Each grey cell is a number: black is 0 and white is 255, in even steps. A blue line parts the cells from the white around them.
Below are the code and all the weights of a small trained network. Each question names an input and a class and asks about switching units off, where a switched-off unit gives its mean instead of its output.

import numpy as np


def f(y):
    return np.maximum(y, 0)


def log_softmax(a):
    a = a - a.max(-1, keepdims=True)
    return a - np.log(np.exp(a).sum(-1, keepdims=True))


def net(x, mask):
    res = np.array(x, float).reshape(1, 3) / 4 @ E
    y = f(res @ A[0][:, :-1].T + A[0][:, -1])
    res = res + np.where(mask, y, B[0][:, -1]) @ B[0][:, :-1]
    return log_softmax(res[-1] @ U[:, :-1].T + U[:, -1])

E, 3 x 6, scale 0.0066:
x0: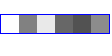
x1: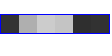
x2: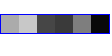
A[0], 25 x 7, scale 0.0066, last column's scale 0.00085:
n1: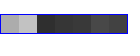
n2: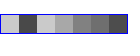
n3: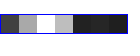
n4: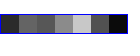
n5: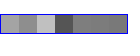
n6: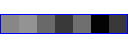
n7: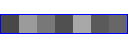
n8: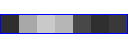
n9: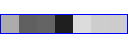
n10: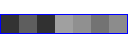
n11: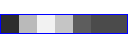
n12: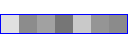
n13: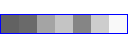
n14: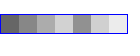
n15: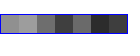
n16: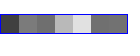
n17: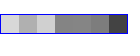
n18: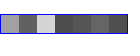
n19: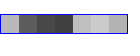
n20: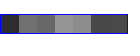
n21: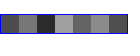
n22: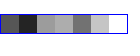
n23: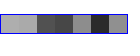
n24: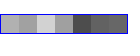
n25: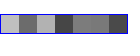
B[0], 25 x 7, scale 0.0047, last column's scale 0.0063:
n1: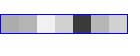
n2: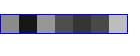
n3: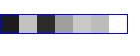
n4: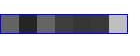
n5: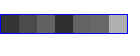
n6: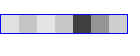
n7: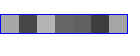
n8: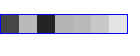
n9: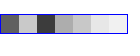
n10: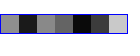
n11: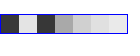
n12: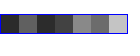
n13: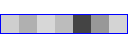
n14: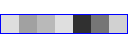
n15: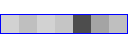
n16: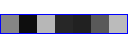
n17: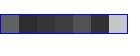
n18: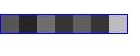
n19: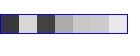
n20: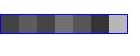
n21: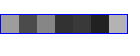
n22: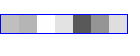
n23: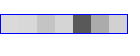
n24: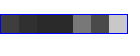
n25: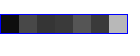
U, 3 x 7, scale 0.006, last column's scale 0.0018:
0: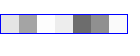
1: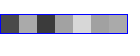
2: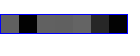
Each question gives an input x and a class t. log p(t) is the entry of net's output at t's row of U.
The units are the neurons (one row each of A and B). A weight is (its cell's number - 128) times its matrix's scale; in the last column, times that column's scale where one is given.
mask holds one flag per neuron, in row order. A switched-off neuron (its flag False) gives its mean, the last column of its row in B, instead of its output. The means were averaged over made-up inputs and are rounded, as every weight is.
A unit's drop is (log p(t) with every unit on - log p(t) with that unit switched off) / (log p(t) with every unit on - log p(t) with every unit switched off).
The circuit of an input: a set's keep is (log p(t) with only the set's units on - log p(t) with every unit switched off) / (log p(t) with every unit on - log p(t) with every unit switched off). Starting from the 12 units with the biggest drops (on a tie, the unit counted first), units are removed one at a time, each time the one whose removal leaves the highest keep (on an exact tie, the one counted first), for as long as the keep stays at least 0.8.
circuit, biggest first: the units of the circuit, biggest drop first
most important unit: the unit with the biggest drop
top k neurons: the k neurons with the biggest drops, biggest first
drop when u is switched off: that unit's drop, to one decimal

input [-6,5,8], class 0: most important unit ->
n6
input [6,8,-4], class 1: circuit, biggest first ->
n3, n11
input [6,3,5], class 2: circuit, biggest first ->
n24, n17
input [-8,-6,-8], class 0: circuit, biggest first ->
n22, n13
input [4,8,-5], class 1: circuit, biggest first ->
n3, n11
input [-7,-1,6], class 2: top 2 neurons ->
n4, n22
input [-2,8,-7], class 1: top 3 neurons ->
n3, n11, n8
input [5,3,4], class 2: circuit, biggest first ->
n24, n17
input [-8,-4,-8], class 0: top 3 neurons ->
n22, n13, n14
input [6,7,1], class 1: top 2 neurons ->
n3, n11
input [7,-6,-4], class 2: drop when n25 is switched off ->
0.2
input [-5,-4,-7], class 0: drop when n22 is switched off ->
0.2
